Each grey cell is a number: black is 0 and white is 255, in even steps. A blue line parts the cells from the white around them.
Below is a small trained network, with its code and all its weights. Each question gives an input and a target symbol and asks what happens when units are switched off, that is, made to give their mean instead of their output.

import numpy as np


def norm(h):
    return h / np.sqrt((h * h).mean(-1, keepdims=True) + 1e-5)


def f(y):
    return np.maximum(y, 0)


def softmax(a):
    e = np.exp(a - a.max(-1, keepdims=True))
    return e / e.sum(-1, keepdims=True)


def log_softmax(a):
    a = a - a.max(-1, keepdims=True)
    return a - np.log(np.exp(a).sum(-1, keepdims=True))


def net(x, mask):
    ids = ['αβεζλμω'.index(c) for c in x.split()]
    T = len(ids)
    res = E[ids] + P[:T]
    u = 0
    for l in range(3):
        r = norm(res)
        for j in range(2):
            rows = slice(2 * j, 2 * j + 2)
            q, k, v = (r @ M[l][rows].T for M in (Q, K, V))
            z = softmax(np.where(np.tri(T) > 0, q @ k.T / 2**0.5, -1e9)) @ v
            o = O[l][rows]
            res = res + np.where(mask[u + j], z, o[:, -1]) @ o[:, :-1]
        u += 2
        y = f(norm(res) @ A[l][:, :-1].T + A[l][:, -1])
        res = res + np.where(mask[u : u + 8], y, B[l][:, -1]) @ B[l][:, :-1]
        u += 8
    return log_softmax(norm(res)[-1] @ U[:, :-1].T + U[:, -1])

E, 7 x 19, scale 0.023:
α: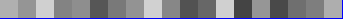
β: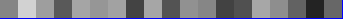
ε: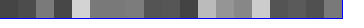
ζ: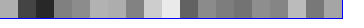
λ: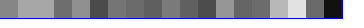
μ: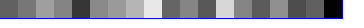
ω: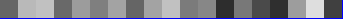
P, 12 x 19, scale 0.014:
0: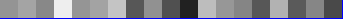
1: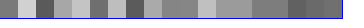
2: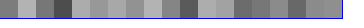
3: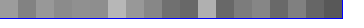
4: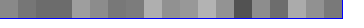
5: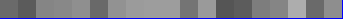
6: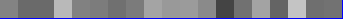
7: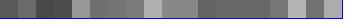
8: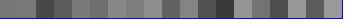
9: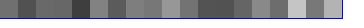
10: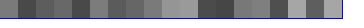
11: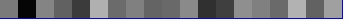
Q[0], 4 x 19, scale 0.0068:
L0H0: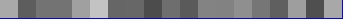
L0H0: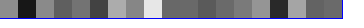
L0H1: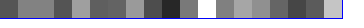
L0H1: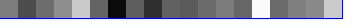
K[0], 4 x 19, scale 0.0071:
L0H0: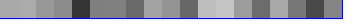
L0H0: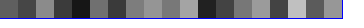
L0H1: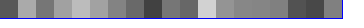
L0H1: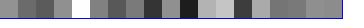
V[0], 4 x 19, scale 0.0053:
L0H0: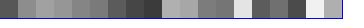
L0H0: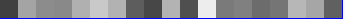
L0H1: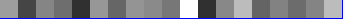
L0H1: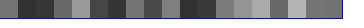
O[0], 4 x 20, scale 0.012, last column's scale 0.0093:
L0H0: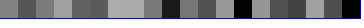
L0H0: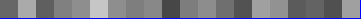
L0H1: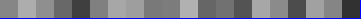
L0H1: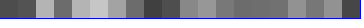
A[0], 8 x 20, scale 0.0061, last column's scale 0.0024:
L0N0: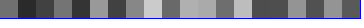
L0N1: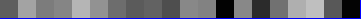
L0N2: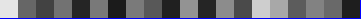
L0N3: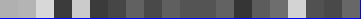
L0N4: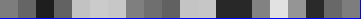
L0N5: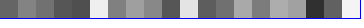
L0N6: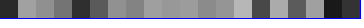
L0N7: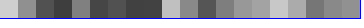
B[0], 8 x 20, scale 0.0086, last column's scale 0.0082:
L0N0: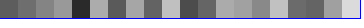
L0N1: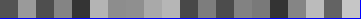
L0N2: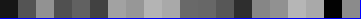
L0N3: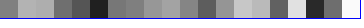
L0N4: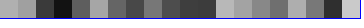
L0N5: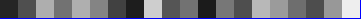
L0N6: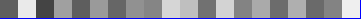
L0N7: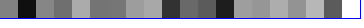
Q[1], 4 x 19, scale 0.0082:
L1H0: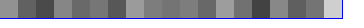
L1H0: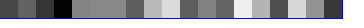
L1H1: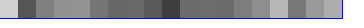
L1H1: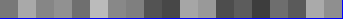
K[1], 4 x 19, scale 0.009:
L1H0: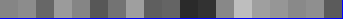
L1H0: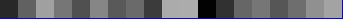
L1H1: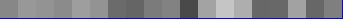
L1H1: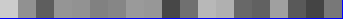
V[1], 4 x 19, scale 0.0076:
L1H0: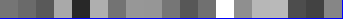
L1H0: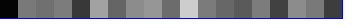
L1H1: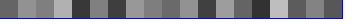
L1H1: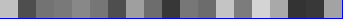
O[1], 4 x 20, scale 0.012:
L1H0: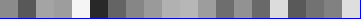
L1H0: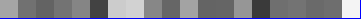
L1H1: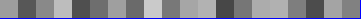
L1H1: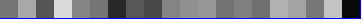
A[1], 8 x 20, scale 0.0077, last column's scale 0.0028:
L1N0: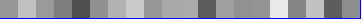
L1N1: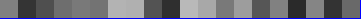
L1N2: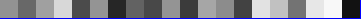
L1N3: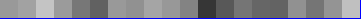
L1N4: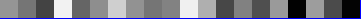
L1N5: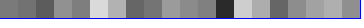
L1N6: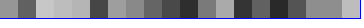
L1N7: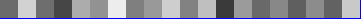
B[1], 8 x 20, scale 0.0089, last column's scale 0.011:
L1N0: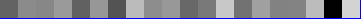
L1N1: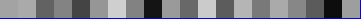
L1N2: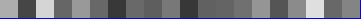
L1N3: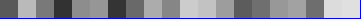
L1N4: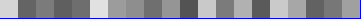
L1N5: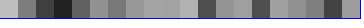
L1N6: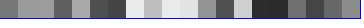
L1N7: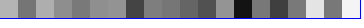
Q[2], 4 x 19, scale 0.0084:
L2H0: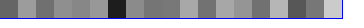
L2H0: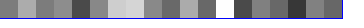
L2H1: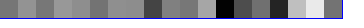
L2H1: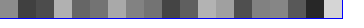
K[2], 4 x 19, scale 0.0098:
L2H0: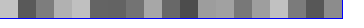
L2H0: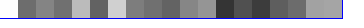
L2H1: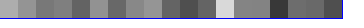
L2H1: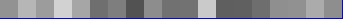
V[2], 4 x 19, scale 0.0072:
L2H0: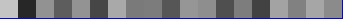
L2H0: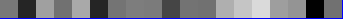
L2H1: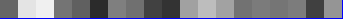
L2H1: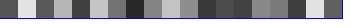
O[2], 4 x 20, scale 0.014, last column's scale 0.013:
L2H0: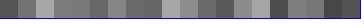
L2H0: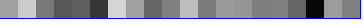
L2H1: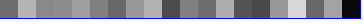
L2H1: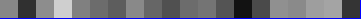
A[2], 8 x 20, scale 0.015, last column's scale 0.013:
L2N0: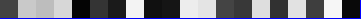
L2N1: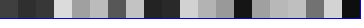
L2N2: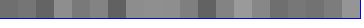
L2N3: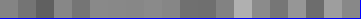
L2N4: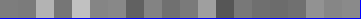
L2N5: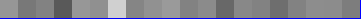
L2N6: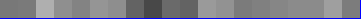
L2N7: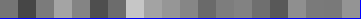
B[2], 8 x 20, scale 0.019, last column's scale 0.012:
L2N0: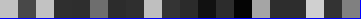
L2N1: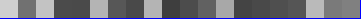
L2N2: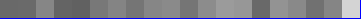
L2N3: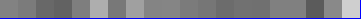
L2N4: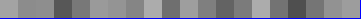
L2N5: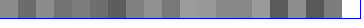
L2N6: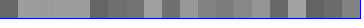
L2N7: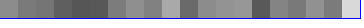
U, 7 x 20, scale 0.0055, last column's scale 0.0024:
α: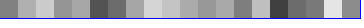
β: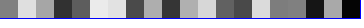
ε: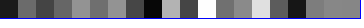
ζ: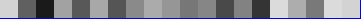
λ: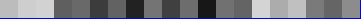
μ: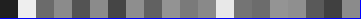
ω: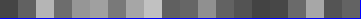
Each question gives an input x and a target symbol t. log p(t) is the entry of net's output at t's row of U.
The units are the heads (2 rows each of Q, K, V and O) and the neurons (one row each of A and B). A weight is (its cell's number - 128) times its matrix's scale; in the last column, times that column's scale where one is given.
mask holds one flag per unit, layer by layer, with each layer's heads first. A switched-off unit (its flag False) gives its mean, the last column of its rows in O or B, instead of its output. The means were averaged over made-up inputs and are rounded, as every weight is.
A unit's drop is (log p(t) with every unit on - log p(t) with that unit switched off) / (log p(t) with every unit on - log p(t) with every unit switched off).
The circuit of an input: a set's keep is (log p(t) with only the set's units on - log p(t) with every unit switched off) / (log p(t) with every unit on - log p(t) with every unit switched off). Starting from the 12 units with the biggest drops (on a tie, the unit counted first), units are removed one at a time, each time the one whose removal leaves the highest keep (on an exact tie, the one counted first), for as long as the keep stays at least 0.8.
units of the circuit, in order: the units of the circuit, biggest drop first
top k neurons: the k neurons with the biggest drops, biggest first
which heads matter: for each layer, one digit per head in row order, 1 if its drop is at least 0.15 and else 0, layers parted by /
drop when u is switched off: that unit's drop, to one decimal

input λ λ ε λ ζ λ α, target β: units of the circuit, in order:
(L1H0, L2H0, L0H1)
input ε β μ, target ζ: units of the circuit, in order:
(L1H1, L0H1, L0N3)
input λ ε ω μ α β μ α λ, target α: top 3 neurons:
(L0N5, L0N3, L0N0)
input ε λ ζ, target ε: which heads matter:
00 / 01 / 01
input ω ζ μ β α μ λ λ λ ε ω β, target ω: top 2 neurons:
(L0N4, L0N1)
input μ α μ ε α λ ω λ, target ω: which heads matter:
00 / 11 / 10
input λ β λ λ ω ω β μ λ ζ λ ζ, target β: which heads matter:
11 / 10 / 10
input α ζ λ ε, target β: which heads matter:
00 / 10 / 10
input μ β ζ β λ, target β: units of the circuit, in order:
(L1H0, L2H0, L2N7)
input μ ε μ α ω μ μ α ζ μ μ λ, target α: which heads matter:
10 / 10 / 00
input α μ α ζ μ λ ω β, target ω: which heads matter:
00 / 10 / 10
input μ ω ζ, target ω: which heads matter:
00 / 00 / 10
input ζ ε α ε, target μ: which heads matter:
00 / 11 / 11
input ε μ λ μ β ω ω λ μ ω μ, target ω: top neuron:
(L0N2)
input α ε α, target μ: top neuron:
(L1N7)
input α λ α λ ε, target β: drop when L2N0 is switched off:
0.0
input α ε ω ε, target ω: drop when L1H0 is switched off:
0.3
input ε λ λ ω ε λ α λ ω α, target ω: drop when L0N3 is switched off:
-0.1
